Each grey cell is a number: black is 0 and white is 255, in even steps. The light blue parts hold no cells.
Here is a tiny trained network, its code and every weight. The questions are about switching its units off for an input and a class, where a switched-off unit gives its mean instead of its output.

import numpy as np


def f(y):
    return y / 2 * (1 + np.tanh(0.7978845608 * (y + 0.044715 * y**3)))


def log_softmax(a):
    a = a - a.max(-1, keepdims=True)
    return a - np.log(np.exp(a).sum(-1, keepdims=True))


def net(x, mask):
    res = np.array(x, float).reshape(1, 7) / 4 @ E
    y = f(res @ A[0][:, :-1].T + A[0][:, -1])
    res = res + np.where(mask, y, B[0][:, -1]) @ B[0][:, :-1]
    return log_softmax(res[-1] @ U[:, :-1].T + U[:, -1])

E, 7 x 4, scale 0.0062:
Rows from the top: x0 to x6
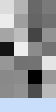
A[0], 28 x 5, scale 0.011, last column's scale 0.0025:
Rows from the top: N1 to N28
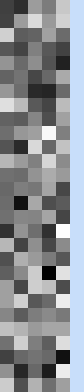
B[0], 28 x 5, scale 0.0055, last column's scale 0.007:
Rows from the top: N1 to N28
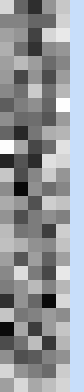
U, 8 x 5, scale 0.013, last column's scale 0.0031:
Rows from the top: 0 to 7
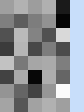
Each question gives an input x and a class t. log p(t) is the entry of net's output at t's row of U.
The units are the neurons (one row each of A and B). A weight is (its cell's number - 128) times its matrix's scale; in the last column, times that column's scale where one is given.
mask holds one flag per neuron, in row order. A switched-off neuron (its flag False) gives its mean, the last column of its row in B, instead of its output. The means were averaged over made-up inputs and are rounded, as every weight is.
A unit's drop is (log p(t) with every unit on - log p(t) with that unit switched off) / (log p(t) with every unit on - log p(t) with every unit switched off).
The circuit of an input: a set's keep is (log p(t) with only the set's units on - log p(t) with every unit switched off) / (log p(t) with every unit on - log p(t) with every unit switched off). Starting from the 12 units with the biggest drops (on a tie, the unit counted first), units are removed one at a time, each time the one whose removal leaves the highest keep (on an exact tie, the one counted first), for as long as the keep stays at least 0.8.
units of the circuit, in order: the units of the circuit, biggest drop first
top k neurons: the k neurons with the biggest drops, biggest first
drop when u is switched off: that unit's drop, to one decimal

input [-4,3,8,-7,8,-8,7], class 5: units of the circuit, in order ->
(N12 N24)
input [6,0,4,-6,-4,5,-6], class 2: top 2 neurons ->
(N22 N8)
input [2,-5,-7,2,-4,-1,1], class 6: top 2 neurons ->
(N1 N11)
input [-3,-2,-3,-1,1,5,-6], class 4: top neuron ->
(N12)
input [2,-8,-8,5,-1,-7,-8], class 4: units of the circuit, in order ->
(N11 N1)
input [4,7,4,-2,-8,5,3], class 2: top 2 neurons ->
(N7 N22)
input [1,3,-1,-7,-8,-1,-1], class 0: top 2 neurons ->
(N28 N20)
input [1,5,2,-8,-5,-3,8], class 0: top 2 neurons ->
(N28 N18)
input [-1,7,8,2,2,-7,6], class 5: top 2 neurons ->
(N12 N24)
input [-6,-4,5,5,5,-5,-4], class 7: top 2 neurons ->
(N22 N24)
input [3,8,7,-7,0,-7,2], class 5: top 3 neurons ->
(N24 N12 N3)
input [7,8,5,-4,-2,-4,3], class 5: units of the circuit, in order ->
(N24 N12)
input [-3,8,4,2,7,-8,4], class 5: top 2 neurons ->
(N24 N12)
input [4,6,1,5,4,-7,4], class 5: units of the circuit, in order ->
(N24)
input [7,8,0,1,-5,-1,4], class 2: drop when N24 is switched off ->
-0.1
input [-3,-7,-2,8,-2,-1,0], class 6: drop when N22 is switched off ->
0.2
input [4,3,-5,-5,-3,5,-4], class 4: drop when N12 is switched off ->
0.1
